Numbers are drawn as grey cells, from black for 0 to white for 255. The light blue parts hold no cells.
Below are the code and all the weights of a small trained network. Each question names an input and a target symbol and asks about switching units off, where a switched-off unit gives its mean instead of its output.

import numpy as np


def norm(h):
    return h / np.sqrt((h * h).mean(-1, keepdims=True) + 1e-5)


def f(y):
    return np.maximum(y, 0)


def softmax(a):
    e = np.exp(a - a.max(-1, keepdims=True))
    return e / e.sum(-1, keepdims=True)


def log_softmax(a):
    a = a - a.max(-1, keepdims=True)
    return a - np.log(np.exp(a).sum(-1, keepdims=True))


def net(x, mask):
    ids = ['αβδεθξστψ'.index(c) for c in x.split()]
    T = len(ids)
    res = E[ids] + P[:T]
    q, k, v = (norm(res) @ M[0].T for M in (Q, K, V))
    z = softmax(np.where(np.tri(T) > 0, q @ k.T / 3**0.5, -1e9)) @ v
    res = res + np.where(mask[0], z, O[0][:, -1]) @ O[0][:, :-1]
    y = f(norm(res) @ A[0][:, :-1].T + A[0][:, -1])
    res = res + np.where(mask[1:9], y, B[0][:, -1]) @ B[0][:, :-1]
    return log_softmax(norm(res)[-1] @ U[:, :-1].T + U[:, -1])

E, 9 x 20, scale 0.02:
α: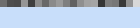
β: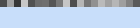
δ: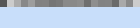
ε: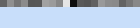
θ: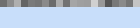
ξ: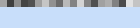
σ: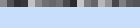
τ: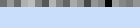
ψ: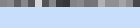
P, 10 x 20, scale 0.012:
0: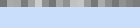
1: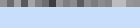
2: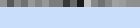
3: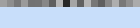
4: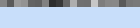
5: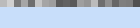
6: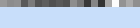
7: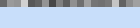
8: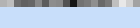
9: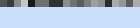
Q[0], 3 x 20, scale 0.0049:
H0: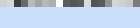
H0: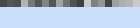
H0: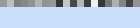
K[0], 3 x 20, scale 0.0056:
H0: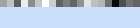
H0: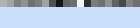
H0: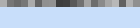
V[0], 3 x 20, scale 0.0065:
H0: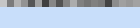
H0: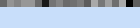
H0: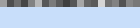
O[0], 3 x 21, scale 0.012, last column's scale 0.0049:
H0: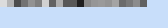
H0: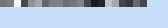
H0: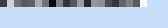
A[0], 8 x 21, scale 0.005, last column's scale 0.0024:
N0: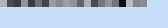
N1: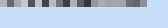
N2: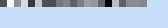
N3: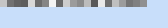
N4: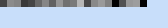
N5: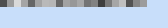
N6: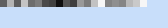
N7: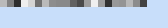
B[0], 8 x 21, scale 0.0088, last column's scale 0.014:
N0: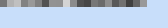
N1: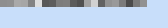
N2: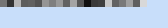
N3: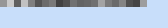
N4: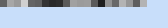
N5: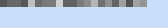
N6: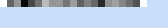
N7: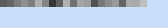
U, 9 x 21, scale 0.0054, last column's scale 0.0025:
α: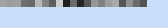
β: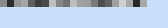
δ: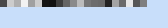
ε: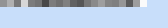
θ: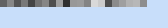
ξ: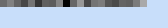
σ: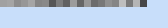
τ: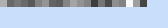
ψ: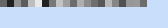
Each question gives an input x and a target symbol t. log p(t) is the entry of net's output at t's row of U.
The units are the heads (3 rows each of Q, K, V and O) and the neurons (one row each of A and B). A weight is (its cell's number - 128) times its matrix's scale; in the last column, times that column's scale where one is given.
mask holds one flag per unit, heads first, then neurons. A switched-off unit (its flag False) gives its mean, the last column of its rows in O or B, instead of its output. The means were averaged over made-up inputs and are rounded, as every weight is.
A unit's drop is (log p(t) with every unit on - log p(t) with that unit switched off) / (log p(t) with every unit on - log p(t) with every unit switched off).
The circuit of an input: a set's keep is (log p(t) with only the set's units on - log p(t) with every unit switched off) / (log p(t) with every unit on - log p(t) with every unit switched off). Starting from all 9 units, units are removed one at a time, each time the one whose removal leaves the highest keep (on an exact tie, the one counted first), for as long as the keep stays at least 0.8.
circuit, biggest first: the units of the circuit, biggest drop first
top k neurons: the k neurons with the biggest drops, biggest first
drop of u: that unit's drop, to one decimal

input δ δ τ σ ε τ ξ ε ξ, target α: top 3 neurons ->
[N7; N4; N0]
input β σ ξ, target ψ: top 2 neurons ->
[N6; N0]
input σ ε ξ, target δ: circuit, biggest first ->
[H0; N4]
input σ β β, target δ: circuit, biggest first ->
[H0]
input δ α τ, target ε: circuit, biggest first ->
[H0; N3; N6]
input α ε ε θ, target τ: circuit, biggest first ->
[H0; N7]
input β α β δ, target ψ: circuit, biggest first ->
[H0; N5]
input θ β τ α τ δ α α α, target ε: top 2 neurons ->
[N6; N2]
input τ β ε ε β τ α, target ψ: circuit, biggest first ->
[H0; N6; N4]
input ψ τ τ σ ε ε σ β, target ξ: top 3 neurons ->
[N2; N7; N6]
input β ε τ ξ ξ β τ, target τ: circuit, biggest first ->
[H0; N7; N6]
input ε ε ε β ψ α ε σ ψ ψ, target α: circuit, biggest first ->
[N1; N6]
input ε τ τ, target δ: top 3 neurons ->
[N7; N6; N3]
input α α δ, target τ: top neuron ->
[N7]
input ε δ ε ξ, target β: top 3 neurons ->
[N7; N0; N3]
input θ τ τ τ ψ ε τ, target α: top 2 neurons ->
[N4; N1]
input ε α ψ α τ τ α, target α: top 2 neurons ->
[N4; N0]
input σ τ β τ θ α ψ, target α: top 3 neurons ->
[N1; N4; N7]
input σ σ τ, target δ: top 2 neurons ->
[N4; N6]
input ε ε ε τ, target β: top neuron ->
[N4]
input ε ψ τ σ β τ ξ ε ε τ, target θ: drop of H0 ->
1.2
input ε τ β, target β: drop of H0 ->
0.9
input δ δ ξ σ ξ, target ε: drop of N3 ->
0.3
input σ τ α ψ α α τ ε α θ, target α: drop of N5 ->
0.0
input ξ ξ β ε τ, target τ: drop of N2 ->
0.1
